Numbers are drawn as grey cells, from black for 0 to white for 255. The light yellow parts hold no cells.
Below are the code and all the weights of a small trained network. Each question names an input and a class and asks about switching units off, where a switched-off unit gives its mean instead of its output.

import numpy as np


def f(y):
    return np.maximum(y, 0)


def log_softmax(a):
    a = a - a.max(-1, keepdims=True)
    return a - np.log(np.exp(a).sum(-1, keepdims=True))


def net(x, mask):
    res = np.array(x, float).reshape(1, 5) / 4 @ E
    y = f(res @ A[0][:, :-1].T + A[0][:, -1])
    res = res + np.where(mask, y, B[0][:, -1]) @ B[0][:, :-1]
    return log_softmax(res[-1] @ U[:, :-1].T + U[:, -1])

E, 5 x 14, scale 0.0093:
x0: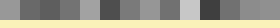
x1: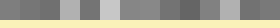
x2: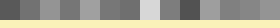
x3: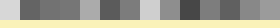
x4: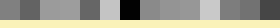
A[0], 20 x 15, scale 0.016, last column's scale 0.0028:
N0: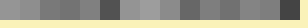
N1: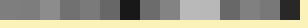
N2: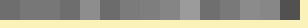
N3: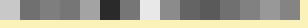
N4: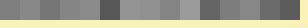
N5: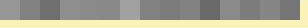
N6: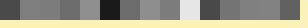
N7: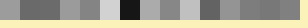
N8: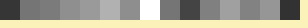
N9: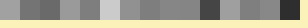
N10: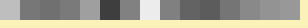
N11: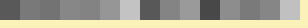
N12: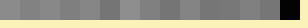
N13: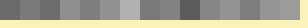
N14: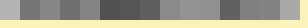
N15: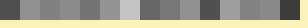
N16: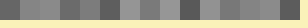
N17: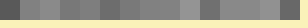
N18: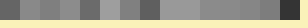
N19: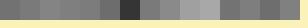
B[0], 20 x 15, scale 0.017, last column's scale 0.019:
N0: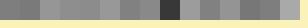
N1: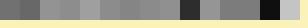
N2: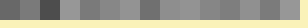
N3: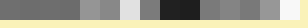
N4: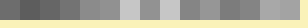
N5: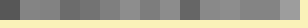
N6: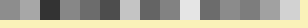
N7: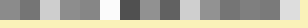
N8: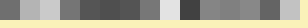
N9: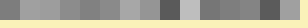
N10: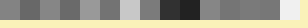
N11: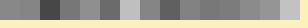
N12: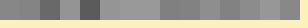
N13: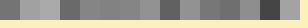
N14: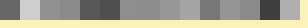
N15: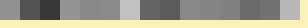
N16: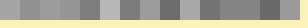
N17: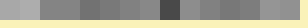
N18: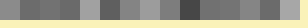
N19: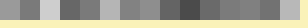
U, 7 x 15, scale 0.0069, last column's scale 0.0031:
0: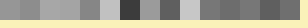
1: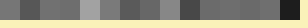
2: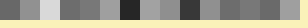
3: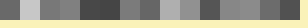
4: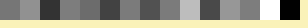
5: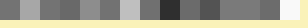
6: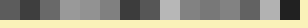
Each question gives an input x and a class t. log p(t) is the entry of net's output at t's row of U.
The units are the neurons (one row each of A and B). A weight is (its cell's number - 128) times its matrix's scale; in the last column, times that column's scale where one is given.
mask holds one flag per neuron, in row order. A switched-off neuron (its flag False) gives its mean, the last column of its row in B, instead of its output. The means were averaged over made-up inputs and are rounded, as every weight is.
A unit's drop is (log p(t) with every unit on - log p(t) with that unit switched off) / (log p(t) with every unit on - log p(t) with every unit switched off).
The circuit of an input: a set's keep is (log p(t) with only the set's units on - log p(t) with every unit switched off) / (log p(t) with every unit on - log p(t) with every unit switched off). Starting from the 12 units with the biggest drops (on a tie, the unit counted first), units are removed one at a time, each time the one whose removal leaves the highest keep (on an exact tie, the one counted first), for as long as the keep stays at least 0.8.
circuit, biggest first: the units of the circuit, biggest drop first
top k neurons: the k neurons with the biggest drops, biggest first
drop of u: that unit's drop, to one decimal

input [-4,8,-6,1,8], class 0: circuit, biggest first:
(N7)
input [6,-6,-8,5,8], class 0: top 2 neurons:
(N7, N6)
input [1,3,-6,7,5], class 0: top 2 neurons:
(N7, N8)
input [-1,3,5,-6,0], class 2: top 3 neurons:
(N6, N3, N8)
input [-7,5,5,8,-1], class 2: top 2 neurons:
(N8, N6)
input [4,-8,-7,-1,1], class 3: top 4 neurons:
(N14, N3, N1, N10)
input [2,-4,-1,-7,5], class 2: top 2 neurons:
(N1, N19)
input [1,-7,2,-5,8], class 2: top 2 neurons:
(N1, N19)
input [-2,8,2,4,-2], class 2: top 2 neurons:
(N8, N6)
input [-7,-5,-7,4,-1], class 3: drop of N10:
0.3
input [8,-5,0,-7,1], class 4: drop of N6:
0.5
